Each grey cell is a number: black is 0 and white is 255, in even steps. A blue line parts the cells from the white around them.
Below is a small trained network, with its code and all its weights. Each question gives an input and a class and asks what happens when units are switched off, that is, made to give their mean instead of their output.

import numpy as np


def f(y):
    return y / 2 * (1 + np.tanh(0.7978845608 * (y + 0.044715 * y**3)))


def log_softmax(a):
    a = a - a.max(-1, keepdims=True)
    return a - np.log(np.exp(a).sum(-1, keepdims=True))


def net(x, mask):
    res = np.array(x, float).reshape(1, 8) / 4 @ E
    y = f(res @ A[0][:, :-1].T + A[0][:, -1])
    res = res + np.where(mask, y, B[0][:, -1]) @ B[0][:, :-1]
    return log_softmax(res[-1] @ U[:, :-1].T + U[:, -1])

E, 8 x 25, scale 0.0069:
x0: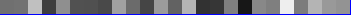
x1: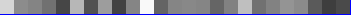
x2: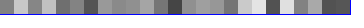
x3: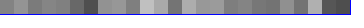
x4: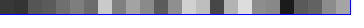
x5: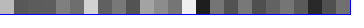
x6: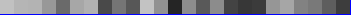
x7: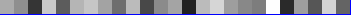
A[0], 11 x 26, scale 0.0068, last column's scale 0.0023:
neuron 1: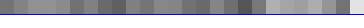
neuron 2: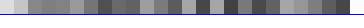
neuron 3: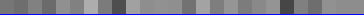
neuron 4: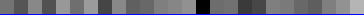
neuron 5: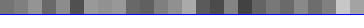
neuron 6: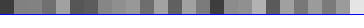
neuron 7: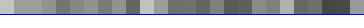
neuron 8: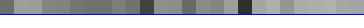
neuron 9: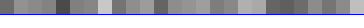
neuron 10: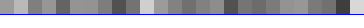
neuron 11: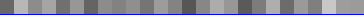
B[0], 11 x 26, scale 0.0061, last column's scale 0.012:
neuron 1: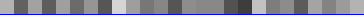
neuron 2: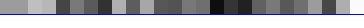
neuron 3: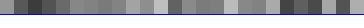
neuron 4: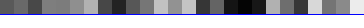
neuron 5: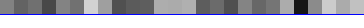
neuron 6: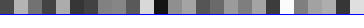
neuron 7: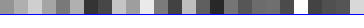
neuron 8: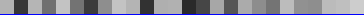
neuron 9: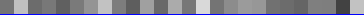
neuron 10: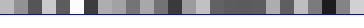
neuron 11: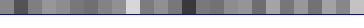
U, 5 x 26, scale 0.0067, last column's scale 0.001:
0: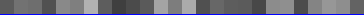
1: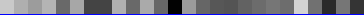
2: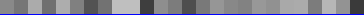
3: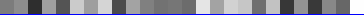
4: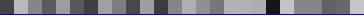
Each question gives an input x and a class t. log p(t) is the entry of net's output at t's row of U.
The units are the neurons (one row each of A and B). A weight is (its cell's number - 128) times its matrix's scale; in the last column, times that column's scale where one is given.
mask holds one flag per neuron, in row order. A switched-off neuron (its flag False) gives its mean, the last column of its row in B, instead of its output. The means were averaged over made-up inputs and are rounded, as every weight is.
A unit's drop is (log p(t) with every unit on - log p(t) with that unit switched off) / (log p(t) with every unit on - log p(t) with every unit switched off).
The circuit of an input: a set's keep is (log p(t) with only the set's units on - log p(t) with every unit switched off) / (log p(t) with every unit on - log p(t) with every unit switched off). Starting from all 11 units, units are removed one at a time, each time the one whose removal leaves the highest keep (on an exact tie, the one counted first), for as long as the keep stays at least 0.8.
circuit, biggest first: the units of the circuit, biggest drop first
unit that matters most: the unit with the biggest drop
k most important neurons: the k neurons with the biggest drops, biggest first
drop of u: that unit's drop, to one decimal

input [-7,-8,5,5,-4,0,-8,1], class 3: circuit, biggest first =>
(neuron 2; neuron 1)
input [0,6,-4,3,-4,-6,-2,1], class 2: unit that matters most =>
neuron 2
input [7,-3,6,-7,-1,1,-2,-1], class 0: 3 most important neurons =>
(neuron 4; neuron 5; neuron 7)
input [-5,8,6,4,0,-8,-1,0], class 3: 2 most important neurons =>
(neuron 9; neuron 2)
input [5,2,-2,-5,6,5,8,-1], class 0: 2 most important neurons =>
(neuron 4; neuron 5)
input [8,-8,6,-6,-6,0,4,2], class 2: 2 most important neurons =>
(neuron 8; neuron 1)
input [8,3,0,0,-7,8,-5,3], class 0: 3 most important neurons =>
(neuron 4; neuron 5; neuron 10)
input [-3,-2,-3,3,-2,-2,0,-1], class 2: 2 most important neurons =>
(neuron 4; neuron 2)
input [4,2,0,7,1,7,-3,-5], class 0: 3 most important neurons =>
(neuron 4; neuron 5; neuron 10)
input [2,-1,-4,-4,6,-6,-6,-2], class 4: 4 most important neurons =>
(neuron 6; neuron 4; neuron 9; neuron 1)
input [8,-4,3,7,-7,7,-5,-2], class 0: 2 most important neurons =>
(neuron 4; neuron 5)
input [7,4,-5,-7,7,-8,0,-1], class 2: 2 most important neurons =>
(neuron 8; neuron 4)
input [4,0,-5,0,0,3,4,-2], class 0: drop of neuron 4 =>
0.2
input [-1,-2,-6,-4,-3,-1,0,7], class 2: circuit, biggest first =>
(neuron 8)
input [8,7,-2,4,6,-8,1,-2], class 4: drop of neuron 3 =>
0.0
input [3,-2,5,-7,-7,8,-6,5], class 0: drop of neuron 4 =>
0.2
